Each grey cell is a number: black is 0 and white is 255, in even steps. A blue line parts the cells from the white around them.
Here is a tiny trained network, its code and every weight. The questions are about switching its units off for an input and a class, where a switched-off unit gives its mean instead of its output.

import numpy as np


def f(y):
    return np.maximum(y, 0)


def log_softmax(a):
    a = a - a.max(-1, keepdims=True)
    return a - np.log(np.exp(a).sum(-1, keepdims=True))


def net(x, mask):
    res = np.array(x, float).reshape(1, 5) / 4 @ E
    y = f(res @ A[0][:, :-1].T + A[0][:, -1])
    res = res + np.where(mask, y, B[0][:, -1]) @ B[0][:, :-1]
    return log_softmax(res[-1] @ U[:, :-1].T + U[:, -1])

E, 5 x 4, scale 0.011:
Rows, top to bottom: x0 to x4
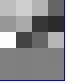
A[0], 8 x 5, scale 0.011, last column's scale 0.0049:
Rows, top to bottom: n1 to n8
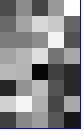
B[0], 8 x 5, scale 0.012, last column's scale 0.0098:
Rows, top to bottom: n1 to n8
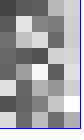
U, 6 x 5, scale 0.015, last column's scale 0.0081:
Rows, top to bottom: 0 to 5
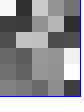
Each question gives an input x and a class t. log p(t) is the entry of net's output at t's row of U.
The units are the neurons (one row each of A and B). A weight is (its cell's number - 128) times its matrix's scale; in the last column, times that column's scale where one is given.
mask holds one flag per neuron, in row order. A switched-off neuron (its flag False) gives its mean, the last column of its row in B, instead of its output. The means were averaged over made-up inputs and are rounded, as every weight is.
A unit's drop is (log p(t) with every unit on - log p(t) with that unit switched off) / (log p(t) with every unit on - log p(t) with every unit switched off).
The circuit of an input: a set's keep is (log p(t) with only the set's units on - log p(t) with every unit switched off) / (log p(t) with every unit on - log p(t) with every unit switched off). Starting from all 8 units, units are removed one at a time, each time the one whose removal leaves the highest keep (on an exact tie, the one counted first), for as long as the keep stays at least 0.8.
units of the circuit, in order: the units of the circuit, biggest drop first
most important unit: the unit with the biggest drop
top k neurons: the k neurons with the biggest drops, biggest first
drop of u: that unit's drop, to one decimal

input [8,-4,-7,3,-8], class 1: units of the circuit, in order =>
n4
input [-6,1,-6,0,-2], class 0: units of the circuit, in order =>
n6, n8
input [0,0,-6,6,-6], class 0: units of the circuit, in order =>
n6, n8
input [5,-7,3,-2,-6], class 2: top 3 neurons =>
n2, n3, n1
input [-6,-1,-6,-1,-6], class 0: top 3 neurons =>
n6, n8, n7
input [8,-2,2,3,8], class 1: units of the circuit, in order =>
n7, n4
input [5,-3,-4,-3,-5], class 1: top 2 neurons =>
n4, n7
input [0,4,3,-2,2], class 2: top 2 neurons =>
n5, n6
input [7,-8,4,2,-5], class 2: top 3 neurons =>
n2, n3, n1
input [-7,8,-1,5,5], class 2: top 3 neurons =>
n5, n7, n4
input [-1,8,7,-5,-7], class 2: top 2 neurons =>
n5, n6
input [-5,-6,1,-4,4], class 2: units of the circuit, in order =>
n3, n4
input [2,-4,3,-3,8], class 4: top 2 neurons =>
n5, n6
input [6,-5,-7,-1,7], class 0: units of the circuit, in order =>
n6
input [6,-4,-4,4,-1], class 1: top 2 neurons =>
n4, n7
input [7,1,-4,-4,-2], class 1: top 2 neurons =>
n7, n4
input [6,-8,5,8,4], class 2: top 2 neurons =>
n2, n3
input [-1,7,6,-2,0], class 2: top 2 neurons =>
n5, n6
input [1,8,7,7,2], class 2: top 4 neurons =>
n5, n6, n8, n4
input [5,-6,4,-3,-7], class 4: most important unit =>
n4
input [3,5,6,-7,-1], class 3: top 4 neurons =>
n6, n7, n8, n3
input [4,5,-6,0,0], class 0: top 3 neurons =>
n6, n8, n2
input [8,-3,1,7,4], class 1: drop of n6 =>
0.0
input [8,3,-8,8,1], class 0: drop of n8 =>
0.3
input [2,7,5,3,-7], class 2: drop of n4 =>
0.1
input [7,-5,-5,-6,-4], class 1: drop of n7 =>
0.4
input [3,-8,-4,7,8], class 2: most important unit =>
n2
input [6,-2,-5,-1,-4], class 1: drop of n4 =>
0.4
